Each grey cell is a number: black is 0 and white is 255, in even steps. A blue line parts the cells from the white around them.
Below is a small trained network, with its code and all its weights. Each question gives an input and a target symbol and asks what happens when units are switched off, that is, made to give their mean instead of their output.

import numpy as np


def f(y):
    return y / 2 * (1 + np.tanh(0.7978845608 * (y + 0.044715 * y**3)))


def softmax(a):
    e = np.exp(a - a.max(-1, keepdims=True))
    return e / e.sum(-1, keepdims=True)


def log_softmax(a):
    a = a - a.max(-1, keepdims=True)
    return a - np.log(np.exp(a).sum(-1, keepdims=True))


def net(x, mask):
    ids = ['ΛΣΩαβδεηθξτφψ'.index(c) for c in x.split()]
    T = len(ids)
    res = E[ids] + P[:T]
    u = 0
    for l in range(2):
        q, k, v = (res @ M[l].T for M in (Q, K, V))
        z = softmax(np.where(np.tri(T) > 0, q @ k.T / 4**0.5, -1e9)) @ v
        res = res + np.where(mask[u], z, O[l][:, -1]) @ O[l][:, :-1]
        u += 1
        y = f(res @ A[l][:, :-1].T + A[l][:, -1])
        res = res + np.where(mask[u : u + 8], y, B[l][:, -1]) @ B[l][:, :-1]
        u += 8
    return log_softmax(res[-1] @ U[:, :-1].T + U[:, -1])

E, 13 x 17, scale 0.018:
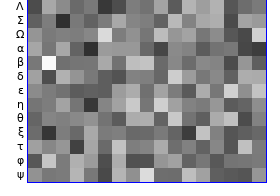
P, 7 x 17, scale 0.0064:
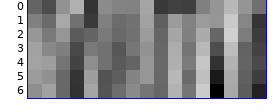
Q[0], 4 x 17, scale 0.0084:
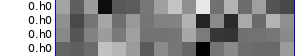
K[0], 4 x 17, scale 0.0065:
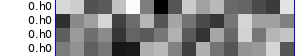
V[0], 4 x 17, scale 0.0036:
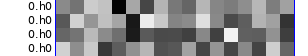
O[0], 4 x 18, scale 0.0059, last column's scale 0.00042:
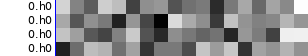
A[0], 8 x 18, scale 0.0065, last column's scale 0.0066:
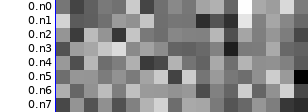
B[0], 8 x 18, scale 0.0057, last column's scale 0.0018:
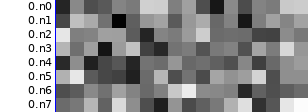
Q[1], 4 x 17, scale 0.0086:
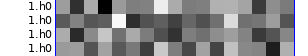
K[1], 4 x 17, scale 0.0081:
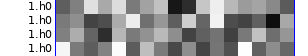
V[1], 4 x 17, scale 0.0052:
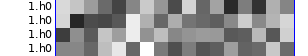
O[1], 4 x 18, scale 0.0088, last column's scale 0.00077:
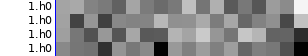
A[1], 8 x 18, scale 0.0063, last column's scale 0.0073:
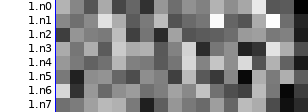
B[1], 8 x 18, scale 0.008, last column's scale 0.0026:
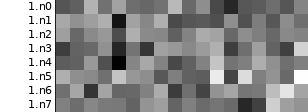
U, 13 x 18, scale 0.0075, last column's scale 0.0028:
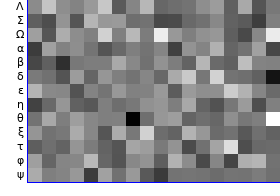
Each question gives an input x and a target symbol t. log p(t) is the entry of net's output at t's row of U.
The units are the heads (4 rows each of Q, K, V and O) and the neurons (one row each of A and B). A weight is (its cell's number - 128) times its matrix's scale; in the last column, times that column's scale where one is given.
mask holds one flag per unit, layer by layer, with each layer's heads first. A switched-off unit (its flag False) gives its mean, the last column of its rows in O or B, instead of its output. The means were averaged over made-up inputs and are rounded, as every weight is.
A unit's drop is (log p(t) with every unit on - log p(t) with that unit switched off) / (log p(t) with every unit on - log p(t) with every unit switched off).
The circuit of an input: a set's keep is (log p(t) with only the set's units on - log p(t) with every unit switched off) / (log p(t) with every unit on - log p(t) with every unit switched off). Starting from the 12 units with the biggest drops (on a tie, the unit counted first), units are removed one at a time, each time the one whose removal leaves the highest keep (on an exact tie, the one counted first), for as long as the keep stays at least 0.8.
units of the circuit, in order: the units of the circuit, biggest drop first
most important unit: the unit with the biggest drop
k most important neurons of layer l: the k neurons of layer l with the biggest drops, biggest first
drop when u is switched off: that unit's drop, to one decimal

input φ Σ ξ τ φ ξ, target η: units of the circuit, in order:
(1.h0; 1.n3)
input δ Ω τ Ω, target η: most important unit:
1.h0
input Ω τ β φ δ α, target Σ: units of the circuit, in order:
(0.h0; 0.n7)
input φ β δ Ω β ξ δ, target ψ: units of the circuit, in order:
(1.n1; 0.h0)
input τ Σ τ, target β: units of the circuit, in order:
(1.h0; 1.n6; 0.n0; 1.n5)
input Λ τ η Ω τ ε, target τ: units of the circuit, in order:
(0.h0; 1.h0; 0.n5; 1.n0)
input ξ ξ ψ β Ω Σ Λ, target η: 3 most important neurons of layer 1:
(1.n4; 1.n7; 1.n0)
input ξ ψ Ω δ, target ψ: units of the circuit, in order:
(0.h0; 1.n1)
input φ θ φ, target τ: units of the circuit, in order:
(0.h0; 1.h0; 0.n0)
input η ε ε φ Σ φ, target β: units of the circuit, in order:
(1.h0; 0.h0; 1.n6; 0.n0)
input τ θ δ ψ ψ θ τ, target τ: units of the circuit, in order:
(1.h0; 0.h0)
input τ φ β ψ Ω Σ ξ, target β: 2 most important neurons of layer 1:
(1.n6; 1.n7)
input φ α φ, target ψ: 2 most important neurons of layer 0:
(0.n4; 0.n2)
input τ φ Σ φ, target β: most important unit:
0.h0
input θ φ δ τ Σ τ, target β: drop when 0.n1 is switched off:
0.0
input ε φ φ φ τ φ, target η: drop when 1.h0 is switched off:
1.0
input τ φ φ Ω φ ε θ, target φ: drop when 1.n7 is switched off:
0.6
